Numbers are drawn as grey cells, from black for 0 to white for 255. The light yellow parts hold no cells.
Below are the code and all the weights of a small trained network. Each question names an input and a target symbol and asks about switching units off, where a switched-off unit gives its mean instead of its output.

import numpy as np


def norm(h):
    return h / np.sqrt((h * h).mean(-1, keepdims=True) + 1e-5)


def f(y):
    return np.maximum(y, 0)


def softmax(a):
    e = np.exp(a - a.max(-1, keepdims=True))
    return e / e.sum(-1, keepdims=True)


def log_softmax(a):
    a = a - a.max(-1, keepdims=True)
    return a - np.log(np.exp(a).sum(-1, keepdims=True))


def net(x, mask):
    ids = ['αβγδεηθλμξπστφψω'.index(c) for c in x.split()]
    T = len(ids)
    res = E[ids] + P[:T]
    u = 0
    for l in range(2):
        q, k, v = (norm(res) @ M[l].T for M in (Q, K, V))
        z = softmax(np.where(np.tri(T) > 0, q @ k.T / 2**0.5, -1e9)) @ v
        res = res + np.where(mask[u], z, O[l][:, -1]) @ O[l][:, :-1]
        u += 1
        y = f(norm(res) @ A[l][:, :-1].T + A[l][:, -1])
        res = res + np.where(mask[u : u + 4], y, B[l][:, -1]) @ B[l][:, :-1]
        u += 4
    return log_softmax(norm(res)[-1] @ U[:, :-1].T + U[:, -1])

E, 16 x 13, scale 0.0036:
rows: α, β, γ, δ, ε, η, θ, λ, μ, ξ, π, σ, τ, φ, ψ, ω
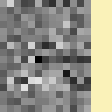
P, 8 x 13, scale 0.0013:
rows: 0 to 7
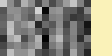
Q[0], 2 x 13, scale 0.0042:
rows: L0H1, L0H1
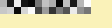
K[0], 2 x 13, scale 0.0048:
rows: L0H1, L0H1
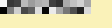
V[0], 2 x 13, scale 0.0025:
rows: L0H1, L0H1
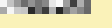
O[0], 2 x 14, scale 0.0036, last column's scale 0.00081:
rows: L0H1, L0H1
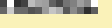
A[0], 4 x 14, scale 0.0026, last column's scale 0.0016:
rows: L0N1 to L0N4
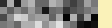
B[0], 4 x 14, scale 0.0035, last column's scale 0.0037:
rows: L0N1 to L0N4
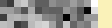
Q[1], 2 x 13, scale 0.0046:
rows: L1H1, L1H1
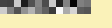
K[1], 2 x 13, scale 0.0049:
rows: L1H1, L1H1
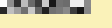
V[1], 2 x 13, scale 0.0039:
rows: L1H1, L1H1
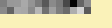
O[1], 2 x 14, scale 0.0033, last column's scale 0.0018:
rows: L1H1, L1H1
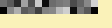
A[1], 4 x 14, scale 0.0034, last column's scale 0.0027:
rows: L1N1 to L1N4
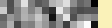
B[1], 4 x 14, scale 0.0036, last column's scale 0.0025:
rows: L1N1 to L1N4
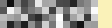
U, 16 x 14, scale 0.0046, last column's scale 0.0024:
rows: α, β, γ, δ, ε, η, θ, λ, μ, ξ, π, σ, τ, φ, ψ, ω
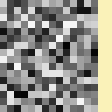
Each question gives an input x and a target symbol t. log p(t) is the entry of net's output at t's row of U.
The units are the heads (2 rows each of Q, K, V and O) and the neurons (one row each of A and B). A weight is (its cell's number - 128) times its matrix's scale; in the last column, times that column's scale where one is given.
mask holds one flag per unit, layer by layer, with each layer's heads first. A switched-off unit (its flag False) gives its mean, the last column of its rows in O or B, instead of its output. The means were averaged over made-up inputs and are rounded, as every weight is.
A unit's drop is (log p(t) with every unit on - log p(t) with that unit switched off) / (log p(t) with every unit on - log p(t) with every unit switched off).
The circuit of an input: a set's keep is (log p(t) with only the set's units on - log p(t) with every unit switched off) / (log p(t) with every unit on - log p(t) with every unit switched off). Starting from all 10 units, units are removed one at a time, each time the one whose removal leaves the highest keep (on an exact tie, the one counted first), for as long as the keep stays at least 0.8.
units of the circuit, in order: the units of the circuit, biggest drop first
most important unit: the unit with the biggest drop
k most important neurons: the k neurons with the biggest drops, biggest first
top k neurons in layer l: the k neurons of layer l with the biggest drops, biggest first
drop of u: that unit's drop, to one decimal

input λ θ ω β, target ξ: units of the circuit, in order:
[L0H1 L1N1 L1N2]
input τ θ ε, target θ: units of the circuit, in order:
[L0H1 L0N4 L0N2 L0N1]
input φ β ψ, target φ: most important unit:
L0N4
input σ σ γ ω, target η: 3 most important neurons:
[L0N2 L1N4 L1N3]
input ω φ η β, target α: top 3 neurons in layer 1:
[L1N4 L1N2 L1N3]
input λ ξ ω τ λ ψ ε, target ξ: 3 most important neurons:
[L1N2 L1N1 L0N1]
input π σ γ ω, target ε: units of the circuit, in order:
[L1H1 L0N3]
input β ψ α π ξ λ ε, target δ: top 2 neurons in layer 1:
[L1N3 L1N1]
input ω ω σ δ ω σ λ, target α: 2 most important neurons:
[L1N4 L0N2]
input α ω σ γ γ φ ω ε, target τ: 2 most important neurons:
[L1N2 L0N3]
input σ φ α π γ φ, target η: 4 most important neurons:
[L1N4 L0N2 L1N3 L1N2]
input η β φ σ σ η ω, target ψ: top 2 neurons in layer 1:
[L1N3 L1N1]
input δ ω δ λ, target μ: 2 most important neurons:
[L0N1 L1N2]
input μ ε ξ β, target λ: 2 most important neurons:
[L0N1 L0N4]
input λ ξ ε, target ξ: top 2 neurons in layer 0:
[L0N1 L0N4]
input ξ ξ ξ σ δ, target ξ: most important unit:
L1N1
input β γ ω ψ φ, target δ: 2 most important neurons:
[L0N1 L1N3]
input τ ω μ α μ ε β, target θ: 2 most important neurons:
[L0N4 L0N2]
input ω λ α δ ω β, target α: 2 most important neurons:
[L1N4 L0N2]
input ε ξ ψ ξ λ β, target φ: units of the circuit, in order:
[L0H1]
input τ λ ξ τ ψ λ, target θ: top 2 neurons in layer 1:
[L1N2 L1N1]
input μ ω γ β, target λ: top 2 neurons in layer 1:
[L1N2 L1N3]
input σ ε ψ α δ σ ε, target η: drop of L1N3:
0.2
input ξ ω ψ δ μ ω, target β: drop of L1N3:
0.1
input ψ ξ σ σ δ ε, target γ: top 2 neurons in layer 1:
[L1N3 L1N2]
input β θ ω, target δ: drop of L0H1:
0.1
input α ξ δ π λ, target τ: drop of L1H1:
0.1
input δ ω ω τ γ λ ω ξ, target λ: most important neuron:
[L1N2]
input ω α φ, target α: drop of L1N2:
0.0
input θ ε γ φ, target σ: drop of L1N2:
0.2
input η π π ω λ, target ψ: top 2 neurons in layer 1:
[L1N3 L1N1]
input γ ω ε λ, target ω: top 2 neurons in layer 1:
[L1N2 L1N3]
